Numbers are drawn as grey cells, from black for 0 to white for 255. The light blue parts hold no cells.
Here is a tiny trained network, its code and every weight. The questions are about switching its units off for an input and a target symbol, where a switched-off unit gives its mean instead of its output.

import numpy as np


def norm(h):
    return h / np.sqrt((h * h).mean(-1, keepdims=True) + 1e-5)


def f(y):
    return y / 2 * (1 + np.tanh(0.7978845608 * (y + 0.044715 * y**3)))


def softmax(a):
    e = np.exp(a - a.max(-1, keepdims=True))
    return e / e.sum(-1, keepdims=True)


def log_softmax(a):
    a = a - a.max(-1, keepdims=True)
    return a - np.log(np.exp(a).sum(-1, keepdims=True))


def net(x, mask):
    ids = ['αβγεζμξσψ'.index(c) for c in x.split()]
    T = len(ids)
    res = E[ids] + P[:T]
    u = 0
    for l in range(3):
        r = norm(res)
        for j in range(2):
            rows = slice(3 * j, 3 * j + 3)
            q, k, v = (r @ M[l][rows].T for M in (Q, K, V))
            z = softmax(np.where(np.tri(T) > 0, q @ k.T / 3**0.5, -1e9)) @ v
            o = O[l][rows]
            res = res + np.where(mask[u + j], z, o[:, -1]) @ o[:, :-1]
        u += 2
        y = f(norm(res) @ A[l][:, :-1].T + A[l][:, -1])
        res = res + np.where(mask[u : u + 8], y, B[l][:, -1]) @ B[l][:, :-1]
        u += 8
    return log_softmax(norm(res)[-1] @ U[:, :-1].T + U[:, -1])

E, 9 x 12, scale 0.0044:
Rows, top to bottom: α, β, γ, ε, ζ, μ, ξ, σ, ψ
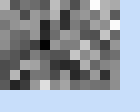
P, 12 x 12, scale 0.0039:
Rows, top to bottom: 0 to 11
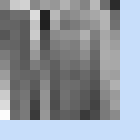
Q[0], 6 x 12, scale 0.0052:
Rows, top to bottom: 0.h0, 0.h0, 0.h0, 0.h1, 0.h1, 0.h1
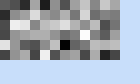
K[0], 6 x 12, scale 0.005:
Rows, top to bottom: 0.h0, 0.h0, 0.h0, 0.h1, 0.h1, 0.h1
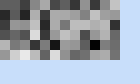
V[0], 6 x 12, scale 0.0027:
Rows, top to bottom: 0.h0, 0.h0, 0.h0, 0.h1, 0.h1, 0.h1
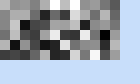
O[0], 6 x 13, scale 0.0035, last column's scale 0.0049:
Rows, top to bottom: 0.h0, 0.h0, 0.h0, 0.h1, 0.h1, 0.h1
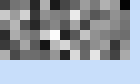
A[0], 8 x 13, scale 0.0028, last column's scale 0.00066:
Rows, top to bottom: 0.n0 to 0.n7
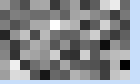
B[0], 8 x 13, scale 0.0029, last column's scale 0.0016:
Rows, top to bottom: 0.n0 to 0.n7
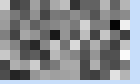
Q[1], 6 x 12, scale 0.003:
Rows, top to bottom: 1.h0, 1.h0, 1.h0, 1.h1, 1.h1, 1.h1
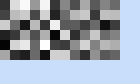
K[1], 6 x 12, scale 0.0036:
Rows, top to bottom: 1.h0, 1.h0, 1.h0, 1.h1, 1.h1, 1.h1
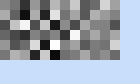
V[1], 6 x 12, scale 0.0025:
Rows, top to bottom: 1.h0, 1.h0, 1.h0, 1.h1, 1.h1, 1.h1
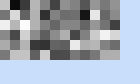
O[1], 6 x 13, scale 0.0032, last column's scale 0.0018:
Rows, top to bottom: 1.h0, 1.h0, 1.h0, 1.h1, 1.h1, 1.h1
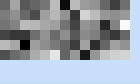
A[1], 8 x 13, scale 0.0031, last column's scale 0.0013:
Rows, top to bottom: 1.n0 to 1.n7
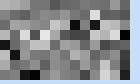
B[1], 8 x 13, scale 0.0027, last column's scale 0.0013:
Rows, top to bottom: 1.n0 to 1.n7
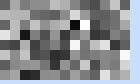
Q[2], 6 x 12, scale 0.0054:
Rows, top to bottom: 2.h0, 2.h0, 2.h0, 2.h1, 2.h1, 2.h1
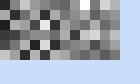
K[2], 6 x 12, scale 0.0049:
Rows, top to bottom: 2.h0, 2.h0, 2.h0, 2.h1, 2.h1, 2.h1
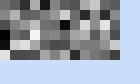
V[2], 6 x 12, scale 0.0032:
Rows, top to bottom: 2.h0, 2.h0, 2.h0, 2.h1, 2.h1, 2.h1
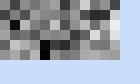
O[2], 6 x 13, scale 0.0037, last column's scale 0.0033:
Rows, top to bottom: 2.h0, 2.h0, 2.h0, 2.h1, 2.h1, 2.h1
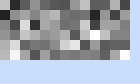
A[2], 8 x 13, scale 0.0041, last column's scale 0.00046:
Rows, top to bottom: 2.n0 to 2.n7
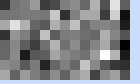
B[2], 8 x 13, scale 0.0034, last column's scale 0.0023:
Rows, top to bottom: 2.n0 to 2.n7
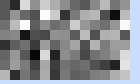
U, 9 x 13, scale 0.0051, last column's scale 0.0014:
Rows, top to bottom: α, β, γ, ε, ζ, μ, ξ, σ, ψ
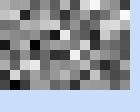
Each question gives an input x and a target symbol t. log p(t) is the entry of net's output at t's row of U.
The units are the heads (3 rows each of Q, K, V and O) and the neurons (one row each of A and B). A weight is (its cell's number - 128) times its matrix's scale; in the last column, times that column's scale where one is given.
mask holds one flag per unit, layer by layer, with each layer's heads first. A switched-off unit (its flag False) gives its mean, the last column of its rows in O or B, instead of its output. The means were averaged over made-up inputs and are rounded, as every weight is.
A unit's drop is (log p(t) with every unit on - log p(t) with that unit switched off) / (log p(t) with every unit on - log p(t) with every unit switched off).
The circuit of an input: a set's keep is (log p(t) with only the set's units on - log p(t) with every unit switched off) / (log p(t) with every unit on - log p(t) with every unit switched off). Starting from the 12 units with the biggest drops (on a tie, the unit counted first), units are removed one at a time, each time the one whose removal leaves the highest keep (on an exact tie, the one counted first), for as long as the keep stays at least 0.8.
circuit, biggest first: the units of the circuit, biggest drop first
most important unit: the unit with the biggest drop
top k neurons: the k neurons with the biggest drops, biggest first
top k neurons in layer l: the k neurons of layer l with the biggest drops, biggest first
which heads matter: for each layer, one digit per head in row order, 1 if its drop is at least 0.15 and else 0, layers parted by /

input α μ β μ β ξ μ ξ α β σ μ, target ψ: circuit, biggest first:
1.h1, 0.h0, 2.h1
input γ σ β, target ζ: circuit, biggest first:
0.n7, 2.h0, 0.h0, 1.h1
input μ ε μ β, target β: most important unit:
1.h1
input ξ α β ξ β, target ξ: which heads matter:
10 / 10 / 00
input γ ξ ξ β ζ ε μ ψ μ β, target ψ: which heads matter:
10 / 00 / 01
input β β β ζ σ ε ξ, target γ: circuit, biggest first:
1.h1, 0.h0, 0.h1
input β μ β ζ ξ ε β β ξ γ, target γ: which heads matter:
11 / 01 / 00
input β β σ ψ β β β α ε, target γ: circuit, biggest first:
0.h0, 1.h1, 0.h1
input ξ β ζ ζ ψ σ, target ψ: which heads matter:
00 / 00 / 11
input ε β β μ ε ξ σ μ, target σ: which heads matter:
10 / 00 / 10
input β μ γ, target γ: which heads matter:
10 / 01 / 00
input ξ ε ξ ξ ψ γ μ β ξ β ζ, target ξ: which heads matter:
10 / 10 / 00
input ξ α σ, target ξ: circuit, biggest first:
1.h0, 2.n5, 1.h1
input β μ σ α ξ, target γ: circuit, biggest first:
1.h1, 0.h0, 0.h1
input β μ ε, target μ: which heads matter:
11 / 00 / 00
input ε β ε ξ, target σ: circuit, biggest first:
2.h0, 0.h1, 0.n4
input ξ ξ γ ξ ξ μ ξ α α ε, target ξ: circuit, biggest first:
1.h0, 2.n5
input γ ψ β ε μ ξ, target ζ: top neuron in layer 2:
2.n6
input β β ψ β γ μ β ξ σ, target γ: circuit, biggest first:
0.h0, 1.h1, 0.h1, 2.n6
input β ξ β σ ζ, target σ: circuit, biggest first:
2.h0
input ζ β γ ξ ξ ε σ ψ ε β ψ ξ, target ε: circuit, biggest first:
1.h0, 0.h1, 0.h0
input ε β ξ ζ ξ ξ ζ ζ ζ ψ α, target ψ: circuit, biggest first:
2.h1, 0.h0
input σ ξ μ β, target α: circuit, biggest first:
1.h0, 1.h1
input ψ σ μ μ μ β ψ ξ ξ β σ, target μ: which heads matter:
10 / 11 / 10
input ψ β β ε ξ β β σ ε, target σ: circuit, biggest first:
2.h0, 0.h0
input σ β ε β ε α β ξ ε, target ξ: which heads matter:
10 / 00 / 00
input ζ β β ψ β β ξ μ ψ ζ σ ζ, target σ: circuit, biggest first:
2.h0, 0.h0
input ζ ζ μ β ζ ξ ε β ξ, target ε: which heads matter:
01 / 10 / 00
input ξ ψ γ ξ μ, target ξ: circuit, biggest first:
0.h0
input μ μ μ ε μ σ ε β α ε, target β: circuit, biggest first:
1.h1, 0.h0
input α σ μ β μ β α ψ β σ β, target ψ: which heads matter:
10 / 01 / 01
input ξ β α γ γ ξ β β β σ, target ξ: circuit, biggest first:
2.h0, 1.h0, 2.n5, 0.n6
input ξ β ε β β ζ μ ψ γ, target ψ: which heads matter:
00 / 00 / 01
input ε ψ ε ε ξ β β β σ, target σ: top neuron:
0.n6
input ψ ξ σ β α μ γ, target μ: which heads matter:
11 / 10 / 00
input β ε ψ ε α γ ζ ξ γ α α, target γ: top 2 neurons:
2.n6, 0.n3
